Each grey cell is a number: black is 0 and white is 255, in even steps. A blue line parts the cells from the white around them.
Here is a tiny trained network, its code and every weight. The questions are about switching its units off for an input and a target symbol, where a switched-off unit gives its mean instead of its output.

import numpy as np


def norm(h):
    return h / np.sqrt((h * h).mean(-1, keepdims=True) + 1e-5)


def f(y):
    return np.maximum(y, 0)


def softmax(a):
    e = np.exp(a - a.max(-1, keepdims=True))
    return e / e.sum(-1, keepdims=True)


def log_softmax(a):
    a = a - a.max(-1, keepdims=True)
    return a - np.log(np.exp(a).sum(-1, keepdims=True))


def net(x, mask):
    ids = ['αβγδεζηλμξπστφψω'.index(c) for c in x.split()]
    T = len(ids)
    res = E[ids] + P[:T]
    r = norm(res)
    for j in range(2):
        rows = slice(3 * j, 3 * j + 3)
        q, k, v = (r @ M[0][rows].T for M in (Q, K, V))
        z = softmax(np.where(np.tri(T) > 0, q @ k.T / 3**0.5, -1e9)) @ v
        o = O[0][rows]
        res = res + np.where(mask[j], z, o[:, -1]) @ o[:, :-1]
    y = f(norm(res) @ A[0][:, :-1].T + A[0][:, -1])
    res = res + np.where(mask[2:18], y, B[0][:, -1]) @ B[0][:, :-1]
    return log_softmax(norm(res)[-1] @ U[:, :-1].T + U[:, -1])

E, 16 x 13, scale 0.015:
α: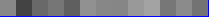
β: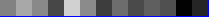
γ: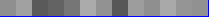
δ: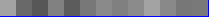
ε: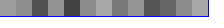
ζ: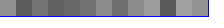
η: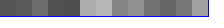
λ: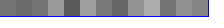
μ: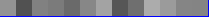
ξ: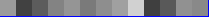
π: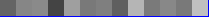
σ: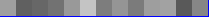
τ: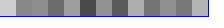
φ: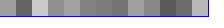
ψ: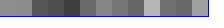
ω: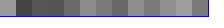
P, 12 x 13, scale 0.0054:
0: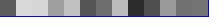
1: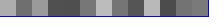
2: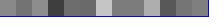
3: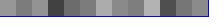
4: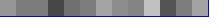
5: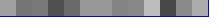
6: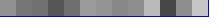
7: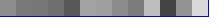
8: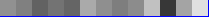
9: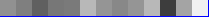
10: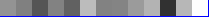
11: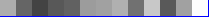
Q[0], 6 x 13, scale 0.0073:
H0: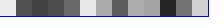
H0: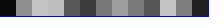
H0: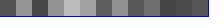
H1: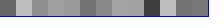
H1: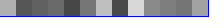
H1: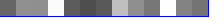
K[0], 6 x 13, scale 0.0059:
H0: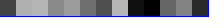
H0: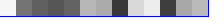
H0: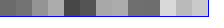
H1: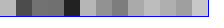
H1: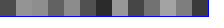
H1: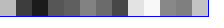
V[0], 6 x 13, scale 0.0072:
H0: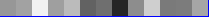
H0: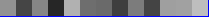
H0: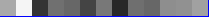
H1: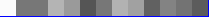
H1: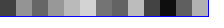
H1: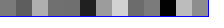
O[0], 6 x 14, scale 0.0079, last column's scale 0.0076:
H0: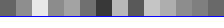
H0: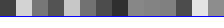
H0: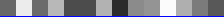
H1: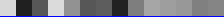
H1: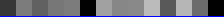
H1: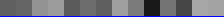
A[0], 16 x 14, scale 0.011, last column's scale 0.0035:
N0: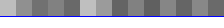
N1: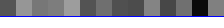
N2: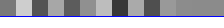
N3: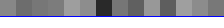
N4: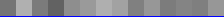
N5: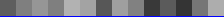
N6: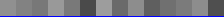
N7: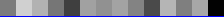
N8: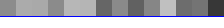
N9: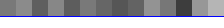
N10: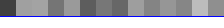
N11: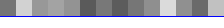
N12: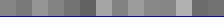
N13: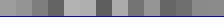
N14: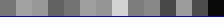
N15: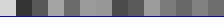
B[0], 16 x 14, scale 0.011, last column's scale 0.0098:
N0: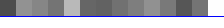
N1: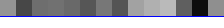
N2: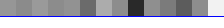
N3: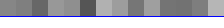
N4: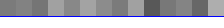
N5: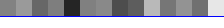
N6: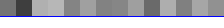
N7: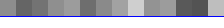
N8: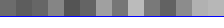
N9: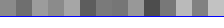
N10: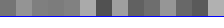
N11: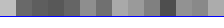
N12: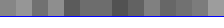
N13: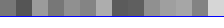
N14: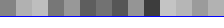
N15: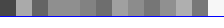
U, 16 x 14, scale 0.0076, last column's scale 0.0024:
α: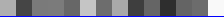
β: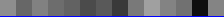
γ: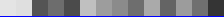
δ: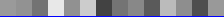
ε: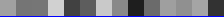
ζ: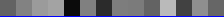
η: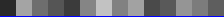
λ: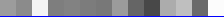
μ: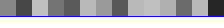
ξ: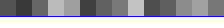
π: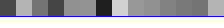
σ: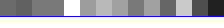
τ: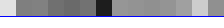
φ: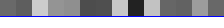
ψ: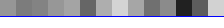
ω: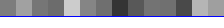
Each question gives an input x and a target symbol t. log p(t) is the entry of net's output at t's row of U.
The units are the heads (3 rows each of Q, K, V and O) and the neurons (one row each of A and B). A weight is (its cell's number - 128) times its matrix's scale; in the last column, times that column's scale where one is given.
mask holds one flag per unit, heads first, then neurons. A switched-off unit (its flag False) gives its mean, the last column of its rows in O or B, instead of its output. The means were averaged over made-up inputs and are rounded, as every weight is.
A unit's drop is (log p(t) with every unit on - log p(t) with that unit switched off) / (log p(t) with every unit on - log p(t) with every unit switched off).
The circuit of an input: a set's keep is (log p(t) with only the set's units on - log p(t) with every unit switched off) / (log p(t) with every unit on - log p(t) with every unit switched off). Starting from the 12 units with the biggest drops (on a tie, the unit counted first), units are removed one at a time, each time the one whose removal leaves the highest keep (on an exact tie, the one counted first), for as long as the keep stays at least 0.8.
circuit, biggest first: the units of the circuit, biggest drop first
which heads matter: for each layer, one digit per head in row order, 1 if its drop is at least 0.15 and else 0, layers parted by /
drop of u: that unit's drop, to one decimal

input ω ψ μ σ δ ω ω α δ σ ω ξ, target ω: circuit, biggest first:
H0
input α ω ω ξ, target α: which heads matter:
10
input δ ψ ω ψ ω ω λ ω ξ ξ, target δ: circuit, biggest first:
H1; N15
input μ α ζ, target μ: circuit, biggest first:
H1; H0; N8
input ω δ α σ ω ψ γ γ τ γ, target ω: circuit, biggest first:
H0; N2
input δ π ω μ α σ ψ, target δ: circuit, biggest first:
H1; N15
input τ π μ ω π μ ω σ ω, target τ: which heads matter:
10
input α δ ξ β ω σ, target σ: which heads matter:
01
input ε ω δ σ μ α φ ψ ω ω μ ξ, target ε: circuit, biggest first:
H0; N2
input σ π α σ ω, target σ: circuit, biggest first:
H1; H0; N15
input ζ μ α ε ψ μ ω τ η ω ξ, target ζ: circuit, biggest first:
H1; N5
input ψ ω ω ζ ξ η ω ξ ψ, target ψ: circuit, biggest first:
N7; H1
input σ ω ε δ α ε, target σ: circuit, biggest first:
H1; H0
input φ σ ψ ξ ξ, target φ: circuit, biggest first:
H0
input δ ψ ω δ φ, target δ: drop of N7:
0.0
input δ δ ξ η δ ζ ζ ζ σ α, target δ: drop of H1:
0.3
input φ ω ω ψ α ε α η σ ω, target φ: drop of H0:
0.8
